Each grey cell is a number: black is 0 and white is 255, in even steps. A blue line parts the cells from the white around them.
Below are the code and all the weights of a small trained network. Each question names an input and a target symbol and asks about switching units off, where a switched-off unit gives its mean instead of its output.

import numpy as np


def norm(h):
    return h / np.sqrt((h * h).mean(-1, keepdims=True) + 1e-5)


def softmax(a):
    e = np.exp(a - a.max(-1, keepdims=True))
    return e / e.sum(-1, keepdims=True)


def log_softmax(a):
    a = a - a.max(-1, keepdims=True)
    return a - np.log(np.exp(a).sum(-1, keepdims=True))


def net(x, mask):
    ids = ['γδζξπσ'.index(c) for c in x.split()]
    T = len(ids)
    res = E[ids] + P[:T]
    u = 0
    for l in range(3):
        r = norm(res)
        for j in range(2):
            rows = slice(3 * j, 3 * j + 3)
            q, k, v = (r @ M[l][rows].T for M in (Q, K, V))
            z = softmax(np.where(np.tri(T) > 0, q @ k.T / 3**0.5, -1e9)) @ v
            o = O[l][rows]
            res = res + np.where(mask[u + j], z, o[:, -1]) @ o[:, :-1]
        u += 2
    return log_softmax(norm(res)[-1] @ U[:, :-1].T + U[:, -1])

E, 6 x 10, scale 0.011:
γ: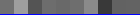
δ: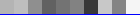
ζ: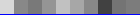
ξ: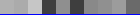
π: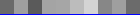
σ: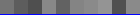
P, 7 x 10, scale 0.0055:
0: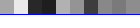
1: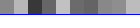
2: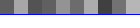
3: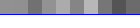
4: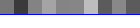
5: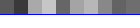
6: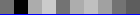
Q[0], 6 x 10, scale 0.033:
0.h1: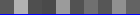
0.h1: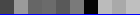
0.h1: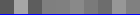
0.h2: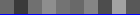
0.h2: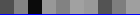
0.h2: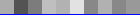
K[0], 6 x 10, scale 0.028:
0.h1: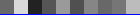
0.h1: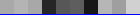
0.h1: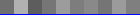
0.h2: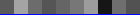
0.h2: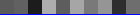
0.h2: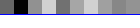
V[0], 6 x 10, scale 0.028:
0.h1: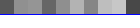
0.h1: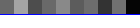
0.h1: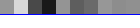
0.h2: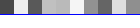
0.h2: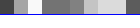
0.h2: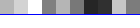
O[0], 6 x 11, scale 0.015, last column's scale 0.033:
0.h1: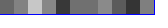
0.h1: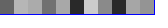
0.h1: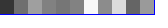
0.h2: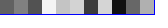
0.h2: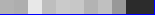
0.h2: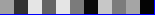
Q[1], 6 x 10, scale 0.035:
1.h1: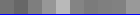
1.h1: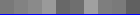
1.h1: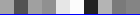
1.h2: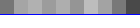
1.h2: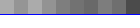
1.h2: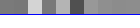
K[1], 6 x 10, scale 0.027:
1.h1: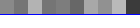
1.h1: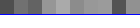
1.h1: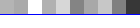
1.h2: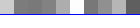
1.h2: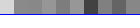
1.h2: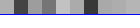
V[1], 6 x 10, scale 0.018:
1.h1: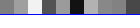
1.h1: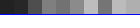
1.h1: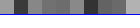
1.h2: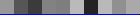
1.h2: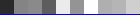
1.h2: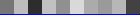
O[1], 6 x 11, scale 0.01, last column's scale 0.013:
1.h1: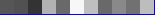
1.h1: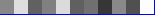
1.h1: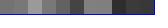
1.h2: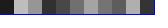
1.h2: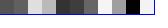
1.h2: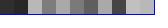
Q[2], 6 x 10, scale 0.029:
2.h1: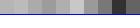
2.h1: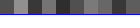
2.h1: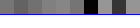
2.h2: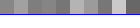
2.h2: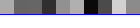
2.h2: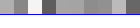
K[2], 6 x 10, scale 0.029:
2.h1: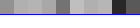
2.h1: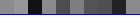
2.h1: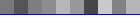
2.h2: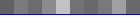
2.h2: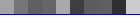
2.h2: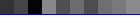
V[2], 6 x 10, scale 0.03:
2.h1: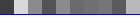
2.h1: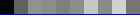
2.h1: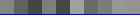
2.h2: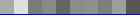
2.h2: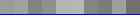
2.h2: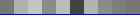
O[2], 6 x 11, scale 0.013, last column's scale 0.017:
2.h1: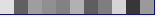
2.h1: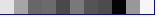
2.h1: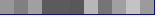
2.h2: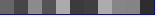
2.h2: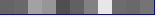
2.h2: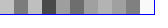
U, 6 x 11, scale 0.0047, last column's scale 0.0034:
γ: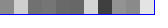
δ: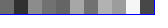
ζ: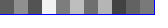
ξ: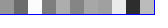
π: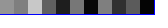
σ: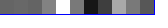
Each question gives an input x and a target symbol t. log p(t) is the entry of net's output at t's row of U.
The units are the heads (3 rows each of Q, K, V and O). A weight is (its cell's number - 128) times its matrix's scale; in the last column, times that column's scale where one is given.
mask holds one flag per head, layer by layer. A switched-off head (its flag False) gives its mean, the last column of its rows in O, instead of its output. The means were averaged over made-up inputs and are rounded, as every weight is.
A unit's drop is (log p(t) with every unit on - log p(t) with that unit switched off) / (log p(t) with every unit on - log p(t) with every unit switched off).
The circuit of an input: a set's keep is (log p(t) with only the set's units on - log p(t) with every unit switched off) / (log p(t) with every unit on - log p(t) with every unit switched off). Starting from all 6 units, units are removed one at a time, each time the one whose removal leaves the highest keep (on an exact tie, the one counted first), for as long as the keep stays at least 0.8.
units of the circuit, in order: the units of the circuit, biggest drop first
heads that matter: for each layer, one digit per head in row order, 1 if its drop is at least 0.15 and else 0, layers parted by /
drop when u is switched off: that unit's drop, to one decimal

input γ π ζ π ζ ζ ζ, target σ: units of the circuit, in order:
[2.h1, 0.h1]
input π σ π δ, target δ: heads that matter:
11 / 00 / 10
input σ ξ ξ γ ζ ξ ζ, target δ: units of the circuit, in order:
[0.h2]
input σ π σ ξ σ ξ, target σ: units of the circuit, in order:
[0.h1, 2.h1]
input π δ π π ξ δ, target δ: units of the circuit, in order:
[0.h1, 0.h2, 1.h1, 2.h1]
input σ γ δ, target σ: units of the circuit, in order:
[0.h2, 2.h2]
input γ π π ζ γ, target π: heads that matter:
11 / 00 / 00
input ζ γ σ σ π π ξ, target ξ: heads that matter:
01 / 00 / 00
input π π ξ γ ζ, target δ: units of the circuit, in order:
[0.h2, 1.h1]
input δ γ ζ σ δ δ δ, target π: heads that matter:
11 / 10 / 10
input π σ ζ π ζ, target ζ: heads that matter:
01 / 00 / 00
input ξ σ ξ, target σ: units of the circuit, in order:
[2.h2, 0.h2]
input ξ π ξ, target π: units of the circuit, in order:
[2.h1, 0.h1, 0.h2, 1.h1]
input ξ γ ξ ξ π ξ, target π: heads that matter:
11 / 00 / 10
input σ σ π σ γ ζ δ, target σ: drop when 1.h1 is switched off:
0.1
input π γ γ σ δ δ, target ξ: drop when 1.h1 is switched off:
0.1
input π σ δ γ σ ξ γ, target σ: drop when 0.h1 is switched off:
0.3
